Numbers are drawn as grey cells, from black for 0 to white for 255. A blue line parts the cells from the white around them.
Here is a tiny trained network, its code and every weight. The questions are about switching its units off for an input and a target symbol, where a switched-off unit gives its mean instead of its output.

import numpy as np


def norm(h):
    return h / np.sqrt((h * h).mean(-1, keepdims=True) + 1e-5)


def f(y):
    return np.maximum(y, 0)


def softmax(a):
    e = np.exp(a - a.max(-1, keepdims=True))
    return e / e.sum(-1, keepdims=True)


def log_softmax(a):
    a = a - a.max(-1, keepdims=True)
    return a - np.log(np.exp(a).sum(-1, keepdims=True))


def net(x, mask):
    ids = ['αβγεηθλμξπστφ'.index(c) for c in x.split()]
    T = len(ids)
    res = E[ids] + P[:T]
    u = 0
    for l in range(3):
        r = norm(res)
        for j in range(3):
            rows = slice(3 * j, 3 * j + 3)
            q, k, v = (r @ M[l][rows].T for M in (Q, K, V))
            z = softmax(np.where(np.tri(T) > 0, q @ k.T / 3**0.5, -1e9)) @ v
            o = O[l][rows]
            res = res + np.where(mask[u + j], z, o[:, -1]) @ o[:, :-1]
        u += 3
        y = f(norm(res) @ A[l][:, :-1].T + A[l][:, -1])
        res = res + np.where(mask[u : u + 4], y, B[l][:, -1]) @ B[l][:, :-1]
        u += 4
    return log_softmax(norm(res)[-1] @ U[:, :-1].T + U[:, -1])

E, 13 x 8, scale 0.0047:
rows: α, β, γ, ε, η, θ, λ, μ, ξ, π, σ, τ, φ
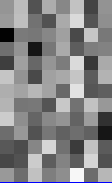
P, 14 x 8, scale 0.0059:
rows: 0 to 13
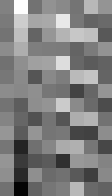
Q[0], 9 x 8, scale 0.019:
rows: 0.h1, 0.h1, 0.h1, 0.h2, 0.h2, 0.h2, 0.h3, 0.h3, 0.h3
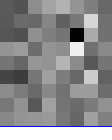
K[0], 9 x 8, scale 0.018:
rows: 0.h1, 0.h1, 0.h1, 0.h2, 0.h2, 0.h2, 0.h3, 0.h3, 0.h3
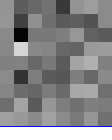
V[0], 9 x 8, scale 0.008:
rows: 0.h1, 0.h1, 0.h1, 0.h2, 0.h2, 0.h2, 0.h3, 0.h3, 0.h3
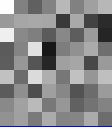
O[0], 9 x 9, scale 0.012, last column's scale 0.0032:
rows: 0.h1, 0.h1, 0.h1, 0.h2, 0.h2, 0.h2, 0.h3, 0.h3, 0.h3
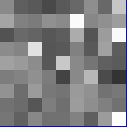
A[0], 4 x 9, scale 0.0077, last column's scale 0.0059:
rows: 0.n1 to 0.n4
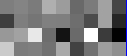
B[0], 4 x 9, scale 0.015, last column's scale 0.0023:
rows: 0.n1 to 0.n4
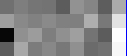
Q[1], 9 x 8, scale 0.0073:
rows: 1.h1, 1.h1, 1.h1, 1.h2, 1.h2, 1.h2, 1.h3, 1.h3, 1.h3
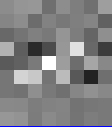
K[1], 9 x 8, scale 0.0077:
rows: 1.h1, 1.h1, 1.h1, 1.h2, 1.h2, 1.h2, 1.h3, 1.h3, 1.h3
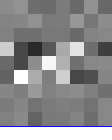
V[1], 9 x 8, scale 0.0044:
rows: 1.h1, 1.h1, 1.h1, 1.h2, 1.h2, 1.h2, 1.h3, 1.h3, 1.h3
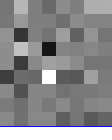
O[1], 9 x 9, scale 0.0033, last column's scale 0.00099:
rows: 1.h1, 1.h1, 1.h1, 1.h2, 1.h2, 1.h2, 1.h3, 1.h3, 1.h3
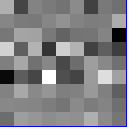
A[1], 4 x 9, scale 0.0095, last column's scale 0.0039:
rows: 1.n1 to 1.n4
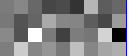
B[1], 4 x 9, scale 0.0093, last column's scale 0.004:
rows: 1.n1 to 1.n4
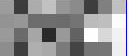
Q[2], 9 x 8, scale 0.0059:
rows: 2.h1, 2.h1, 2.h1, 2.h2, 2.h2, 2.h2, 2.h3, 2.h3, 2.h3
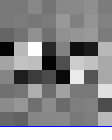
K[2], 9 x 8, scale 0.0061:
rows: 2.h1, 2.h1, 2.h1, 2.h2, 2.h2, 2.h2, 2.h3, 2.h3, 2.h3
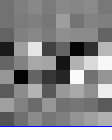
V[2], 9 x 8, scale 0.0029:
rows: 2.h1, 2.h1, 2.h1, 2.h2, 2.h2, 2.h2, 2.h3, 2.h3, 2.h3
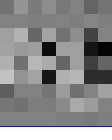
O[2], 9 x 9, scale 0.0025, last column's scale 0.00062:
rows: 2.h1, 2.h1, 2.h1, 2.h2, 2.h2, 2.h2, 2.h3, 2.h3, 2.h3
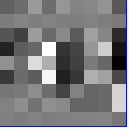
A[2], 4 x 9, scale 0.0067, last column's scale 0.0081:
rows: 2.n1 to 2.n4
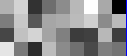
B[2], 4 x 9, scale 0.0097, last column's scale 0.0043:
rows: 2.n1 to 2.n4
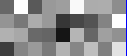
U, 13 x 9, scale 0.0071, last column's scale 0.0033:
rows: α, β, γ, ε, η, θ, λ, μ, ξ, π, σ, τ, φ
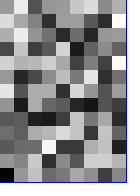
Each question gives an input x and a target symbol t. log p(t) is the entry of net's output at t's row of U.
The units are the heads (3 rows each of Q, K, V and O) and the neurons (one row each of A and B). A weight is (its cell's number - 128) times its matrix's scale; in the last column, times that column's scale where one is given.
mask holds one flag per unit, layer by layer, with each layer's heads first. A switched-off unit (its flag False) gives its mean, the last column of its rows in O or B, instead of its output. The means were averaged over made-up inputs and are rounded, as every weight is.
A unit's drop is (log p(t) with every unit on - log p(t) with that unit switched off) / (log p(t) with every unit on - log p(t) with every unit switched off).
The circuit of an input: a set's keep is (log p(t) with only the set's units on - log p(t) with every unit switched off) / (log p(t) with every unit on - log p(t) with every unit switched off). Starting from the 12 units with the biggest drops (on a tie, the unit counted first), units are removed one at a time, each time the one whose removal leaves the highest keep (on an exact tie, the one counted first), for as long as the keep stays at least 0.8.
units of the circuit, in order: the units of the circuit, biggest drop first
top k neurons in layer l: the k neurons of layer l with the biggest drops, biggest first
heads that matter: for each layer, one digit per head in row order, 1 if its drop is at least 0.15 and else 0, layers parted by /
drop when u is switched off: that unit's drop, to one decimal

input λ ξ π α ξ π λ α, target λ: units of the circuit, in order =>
[0.h1, 0.h2]
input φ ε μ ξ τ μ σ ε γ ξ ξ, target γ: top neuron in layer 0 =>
[0.n4]
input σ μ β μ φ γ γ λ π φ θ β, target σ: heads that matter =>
010 / 000 / 000
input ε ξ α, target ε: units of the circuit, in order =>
[0.h2, 0.h1]
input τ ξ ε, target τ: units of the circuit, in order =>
[0.h2, 1.n3]
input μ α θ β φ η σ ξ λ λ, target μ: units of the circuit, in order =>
[0.h1, 1.n1]
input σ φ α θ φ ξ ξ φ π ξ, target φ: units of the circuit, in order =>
[0.n3, 0.h2]
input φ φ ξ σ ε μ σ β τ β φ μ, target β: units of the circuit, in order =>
[0.h2, 1.h2]
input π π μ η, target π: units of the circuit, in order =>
[0.h2, 0.h1]
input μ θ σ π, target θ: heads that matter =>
110 / 000 / 000
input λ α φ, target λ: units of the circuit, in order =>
[0.h1, 0.h2, 1.n4]
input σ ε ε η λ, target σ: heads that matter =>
010 / 010 / 000
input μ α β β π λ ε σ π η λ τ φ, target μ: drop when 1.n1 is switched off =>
0.4
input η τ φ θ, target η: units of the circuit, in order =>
[0.h1]
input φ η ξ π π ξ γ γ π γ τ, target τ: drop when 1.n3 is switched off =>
0.9
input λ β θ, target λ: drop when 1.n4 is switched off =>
0.1
